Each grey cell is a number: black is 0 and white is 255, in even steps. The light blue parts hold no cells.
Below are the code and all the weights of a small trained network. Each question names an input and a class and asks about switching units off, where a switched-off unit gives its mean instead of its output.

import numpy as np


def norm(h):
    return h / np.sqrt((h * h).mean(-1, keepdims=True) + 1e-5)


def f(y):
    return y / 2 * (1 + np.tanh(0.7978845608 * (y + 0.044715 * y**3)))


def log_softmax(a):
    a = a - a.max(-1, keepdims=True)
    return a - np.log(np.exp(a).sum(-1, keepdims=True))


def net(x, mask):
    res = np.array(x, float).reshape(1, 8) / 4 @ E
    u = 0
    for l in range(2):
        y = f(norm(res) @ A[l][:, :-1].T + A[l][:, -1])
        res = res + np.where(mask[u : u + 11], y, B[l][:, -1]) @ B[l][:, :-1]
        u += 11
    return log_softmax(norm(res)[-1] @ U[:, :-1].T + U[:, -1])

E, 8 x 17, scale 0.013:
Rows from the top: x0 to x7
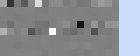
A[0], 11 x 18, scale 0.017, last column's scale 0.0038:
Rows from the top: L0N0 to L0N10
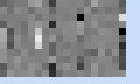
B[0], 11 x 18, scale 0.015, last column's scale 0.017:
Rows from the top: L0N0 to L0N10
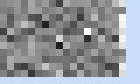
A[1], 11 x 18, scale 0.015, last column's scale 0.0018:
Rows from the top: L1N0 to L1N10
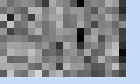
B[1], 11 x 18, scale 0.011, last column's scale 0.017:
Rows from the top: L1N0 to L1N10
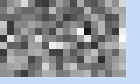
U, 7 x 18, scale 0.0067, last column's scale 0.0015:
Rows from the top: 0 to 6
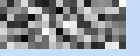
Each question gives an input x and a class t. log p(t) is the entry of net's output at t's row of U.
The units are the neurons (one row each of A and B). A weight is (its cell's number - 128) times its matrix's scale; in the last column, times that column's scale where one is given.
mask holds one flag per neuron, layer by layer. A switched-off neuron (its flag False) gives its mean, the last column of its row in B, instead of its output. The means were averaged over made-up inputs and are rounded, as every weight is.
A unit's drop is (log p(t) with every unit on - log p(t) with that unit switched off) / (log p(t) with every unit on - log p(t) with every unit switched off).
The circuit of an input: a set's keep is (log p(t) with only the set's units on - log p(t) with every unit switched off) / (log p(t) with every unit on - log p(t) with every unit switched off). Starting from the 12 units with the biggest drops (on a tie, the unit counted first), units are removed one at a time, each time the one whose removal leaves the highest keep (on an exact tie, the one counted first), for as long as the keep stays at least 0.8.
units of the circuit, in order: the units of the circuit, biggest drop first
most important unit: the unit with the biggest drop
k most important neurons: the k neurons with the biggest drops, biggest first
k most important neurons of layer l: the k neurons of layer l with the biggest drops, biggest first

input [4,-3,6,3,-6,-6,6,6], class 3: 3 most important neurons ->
(L0N0, L0N9, L0N6)
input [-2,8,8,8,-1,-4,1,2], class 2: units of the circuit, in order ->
(L0N9)
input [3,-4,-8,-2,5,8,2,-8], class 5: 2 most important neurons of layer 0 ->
(L0N2, L0N3)
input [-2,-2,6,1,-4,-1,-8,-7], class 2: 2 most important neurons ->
(L0N9, L0N5)
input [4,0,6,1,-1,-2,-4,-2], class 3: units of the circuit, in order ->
(L0N5, L0N6)
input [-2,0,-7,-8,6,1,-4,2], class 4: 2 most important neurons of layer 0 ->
(L0N10, L0N5)
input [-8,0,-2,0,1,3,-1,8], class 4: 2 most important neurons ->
(L0N3, L0N5)
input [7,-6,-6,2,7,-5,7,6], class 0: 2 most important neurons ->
(L0N5, L0N9)
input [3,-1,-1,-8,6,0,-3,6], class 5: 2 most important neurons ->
(L0N2, L0N3)
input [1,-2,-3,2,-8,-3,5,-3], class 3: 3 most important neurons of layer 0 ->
(L0N0, L0N4, L0N9)
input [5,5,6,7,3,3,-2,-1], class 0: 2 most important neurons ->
(L0N5, L1N4)
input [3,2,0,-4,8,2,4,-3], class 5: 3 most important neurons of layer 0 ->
(L0N2, L0N3, L0N10)
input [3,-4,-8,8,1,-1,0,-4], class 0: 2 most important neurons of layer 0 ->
(L0N5, L0N0)
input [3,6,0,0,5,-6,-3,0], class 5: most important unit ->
L0N2
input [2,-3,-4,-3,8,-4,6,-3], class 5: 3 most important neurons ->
(L0N2, L0N3, L0N6)
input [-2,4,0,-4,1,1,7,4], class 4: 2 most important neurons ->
(L0N10, L0N3)
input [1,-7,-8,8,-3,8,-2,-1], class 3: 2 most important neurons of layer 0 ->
(L0N4, L0N9)
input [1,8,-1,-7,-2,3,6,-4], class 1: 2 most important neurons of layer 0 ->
(L0N5, L0N2)
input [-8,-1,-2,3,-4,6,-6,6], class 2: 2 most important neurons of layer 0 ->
(L0N9, L0N5)
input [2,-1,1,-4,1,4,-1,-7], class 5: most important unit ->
L0N0
